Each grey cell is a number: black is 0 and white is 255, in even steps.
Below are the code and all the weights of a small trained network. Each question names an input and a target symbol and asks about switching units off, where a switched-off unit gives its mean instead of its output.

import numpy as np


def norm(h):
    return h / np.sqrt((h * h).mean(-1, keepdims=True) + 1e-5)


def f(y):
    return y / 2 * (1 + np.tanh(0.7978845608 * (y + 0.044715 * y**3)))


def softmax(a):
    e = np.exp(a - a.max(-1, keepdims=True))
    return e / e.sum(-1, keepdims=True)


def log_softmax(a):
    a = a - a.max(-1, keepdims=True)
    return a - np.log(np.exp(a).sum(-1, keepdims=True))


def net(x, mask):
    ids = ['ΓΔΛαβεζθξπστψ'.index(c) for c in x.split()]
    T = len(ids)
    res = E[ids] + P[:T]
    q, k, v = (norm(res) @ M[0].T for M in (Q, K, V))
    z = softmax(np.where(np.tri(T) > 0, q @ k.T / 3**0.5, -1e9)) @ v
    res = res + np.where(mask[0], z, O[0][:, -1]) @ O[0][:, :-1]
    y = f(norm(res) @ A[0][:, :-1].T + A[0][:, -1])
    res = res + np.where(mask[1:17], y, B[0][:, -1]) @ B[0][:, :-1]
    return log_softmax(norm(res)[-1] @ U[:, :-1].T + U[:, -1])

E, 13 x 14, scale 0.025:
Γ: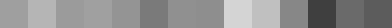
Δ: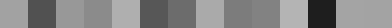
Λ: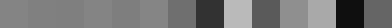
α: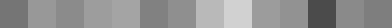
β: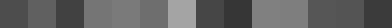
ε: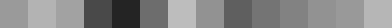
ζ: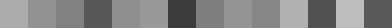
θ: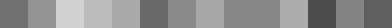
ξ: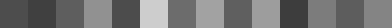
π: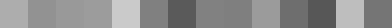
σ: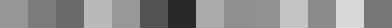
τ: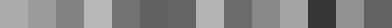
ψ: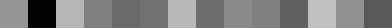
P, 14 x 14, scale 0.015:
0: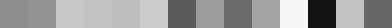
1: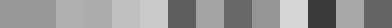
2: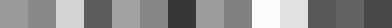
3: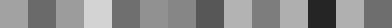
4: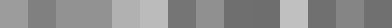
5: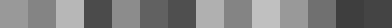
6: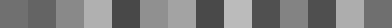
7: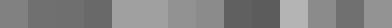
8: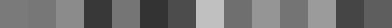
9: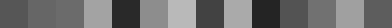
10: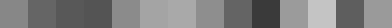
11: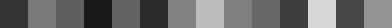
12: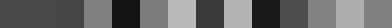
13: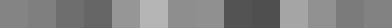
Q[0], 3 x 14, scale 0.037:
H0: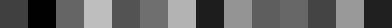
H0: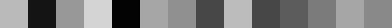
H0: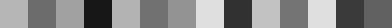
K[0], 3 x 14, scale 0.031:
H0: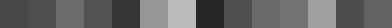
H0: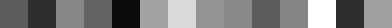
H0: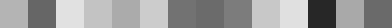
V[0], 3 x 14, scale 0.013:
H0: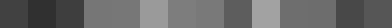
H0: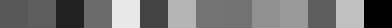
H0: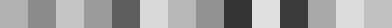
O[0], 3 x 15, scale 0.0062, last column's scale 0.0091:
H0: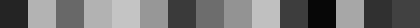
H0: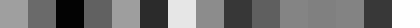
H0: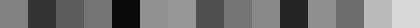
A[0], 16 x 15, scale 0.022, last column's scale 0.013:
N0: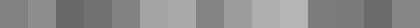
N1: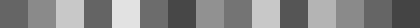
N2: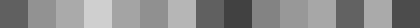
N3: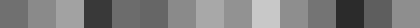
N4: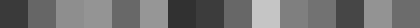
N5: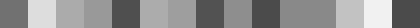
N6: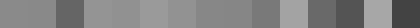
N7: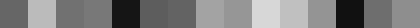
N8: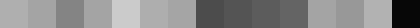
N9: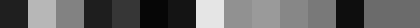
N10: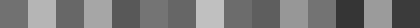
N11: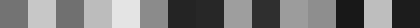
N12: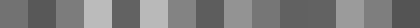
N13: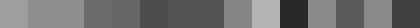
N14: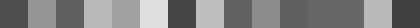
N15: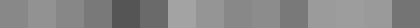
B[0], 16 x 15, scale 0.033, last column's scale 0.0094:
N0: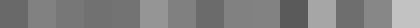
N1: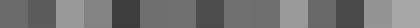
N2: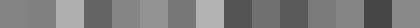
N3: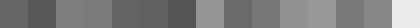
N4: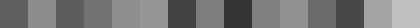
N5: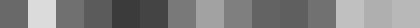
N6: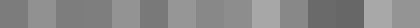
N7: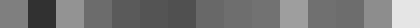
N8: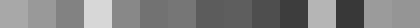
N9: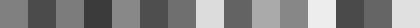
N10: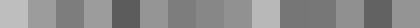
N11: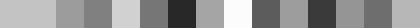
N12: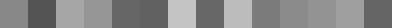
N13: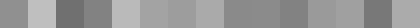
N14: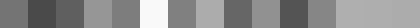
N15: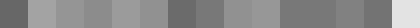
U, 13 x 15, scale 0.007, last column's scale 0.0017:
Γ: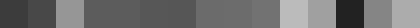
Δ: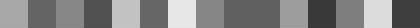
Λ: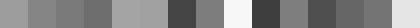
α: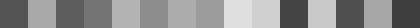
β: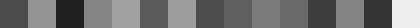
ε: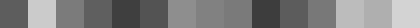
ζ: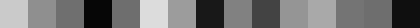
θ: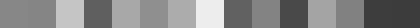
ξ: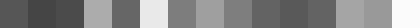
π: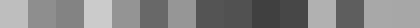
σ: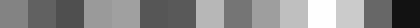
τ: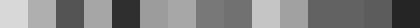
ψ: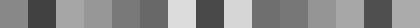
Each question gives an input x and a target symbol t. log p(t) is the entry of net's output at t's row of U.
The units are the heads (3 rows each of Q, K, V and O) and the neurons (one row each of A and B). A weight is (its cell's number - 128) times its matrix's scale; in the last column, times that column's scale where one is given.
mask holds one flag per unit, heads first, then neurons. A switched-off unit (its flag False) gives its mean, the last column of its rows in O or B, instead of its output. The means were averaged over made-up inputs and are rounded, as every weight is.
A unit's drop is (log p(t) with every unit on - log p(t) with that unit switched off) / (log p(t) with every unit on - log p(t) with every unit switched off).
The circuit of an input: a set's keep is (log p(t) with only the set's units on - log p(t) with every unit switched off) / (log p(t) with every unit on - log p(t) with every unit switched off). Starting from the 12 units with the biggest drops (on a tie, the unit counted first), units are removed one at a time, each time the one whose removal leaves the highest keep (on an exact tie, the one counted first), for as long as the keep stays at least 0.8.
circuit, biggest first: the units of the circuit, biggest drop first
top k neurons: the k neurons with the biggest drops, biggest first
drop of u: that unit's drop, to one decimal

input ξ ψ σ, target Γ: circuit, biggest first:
N1
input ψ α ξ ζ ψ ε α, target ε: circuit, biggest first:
H0; N5
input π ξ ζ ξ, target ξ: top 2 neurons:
N14; N4
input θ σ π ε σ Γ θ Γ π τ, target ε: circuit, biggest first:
H0; N5
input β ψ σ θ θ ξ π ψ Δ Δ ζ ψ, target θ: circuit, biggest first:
N13; N7
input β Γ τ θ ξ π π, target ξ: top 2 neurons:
N14; N4
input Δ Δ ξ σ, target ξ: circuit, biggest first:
H0; N14
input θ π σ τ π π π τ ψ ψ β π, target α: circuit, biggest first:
H0; N15; N7
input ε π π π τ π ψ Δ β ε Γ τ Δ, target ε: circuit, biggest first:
H0; N5
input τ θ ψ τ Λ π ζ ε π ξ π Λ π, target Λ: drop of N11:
0.5
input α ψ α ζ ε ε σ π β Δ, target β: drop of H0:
0.9
